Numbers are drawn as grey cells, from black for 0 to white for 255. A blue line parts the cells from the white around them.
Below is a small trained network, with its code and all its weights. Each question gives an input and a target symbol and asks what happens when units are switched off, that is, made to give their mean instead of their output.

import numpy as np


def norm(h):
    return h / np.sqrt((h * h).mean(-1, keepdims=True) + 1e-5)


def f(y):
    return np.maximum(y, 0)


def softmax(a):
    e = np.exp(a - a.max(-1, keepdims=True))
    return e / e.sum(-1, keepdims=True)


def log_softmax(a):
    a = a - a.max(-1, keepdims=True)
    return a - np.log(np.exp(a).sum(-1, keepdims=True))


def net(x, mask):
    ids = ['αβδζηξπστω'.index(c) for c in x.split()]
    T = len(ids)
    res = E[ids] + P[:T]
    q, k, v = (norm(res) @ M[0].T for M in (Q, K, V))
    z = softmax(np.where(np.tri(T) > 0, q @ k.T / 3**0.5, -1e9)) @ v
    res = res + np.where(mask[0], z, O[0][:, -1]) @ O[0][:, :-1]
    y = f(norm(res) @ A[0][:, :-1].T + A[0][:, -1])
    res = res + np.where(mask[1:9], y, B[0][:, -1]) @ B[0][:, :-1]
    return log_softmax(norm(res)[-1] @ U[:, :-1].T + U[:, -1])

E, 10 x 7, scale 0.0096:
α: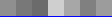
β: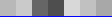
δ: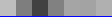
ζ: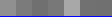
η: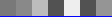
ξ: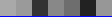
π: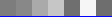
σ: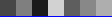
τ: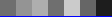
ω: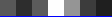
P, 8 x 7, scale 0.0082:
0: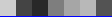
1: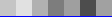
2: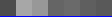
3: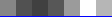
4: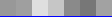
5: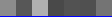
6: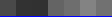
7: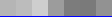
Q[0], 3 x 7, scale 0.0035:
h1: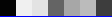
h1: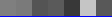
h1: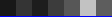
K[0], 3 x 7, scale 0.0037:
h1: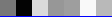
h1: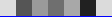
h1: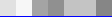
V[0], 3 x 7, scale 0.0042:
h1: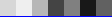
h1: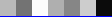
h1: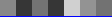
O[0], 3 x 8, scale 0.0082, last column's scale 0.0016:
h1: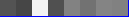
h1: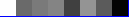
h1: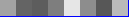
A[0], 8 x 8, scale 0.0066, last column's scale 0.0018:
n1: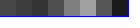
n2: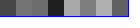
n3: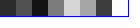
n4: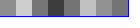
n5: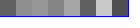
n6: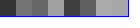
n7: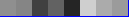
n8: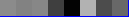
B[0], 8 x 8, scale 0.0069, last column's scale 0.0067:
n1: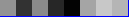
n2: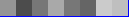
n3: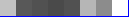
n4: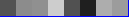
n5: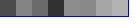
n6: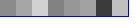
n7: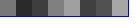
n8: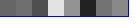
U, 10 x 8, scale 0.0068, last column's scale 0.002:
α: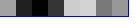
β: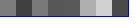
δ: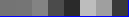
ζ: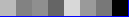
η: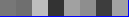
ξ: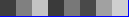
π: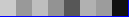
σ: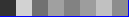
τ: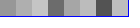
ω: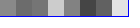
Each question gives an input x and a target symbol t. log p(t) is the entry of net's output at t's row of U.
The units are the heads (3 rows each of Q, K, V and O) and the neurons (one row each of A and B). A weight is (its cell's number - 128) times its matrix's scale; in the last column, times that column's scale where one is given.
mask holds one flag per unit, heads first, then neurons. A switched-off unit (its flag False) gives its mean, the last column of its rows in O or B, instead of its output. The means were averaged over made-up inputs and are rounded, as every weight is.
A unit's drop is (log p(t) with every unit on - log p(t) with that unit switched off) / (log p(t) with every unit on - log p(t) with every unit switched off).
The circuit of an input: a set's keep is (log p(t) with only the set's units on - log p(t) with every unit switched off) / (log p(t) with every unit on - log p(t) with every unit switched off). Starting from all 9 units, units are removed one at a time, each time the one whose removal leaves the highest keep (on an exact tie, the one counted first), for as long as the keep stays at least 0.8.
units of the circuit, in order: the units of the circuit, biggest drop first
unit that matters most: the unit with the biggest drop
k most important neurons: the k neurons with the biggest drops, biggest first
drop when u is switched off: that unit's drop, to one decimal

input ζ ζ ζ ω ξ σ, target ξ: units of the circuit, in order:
(h1; n3)
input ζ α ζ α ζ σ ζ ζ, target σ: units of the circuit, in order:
(h1; n3)
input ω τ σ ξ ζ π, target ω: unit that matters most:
n8
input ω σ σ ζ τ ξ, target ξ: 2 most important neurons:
(n3; n6)
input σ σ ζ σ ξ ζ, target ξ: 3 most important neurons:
(n3; n1; n7)
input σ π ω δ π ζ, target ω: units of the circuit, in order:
(h1; n8; n3)
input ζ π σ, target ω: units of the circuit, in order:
(h1; n8; n7; n6)
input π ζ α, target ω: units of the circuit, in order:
(h1; n3)
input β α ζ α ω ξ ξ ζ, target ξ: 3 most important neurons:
(n3; n5; n6)
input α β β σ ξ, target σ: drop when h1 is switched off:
0.3
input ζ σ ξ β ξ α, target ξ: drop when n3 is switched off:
0.1
